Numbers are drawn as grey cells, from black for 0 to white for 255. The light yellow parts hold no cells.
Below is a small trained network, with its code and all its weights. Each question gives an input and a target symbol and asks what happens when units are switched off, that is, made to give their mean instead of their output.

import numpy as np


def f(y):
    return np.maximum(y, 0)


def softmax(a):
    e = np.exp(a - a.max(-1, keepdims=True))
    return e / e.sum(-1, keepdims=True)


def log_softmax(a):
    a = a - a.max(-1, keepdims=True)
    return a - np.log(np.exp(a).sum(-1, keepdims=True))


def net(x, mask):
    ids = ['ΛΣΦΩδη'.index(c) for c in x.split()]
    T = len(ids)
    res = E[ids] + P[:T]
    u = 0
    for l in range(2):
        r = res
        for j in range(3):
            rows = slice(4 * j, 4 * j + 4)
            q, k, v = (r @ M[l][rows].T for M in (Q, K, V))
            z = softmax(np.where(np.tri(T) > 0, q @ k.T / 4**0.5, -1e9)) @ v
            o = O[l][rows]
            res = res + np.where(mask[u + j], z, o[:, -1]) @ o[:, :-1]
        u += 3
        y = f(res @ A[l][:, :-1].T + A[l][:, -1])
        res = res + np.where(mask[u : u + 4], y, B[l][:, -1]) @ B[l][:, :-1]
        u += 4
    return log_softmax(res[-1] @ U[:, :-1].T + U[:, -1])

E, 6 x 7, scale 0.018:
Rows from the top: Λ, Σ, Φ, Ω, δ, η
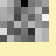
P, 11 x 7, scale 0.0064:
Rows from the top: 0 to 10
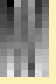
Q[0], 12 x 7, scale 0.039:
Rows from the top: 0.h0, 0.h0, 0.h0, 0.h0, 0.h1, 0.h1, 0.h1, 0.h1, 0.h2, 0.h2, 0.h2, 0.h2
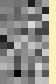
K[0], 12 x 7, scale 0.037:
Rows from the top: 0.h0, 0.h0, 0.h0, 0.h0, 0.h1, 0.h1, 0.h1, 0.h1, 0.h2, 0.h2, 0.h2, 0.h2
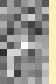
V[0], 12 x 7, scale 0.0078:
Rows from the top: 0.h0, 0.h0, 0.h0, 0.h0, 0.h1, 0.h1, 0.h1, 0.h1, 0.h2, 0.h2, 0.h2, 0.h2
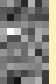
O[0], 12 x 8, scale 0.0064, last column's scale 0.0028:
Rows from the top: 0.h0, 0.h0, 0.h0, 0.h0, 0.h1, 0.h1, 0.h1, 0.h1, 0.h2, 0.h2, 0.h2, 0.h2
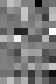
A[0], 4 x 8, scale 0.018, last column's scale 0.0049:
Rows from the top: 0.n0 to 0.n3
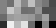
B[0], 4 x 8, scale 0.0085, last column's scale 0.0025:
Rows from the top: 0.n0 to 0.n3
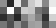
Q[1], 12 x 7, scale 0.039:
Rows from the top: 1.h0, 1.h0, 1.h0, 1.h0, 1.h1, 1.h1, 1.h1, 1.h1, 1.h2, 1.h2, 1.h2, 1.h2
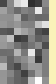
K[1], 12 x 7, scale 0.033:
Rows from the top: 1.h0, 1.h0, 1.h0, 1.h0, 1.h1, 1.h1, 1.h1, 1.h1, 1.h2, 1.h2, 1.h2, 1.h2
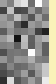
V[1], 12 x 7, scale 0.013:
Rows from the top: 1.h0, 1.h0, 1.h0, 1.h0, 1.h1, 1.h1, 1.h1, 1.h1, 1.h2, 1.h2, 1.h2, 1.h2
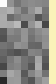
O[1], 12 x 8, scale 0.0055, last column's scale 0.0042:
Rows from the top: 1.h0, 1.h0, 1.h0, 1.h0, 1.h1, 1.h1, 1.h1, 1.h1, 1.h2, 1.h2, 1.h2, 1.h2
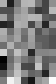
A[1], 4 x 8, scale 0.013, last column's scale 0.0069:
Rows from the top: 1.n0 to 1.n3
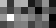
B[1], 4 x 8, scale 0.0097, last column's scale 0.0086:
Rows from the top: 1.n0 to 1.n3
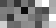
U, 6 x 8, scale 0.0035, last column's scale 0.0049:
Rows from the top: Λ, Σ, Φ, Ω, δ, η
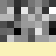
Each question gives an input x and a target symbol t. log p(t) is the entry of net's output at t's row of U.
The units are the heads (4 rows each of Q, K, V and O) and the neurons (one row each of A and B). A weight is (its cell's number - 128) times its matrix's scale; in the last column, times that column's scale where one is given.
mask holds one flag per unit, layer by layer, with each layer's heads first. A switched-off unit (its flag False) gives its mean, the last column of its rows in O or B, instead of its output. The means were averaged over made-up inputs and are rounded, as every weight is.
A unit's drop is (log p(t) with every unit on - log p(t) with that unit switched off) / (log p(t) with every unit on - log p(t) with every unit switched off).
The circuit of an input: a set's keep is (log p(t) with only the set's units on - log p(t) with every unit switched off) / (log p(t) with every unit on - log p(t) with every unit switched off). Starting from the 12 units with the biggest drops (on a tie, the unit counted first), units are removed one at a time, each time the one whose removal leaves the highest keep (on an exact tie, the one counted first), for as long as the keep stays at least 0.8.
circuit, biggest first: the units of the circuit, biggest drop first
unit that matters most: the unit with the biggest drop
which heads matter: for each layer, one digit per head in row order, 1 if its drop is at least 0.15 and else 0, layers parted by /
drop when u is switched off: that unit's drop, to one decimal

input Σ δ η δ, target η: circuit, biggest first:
(1.h2 1.h0)
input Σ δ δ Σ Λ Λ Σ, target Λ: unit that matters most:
0.h1
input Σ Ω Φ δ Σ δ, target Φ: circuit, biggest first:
(1.h0 1.h2)
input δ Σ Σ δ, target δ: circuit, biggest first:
(1.n0 1.h0 0.h1)
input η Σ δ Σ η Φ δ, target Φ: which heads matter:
001 / 101
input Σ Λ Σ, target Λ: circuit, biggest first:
(0.h2 1.n1 0.h0)
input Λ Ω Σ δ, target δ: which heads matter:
000 / 010
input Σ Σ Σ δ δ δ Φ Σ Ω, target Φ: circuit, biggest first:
(1.h2 0.h2)
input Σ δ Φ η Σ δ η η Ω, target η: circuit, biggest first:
(1.h2 0.h1)
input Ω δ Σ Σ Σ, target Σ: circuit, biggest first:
(0.h2 0.n1 0.h1 1.h0)
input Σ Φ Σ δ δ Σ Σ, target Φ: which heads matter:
000 / 101
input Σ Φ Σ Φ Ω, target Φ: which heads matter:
000 / 101
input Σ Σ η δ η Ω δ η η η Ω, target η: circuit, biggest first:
(1.h2 1.h0)
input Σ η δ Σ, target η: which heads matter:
010 / 101
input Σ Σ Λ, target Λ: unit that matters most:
1.n1
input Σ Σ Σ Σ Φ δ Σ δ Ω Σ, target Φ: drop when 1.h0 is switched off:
0.3
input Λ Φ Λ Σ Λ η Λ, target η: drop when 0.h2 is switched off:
0.2
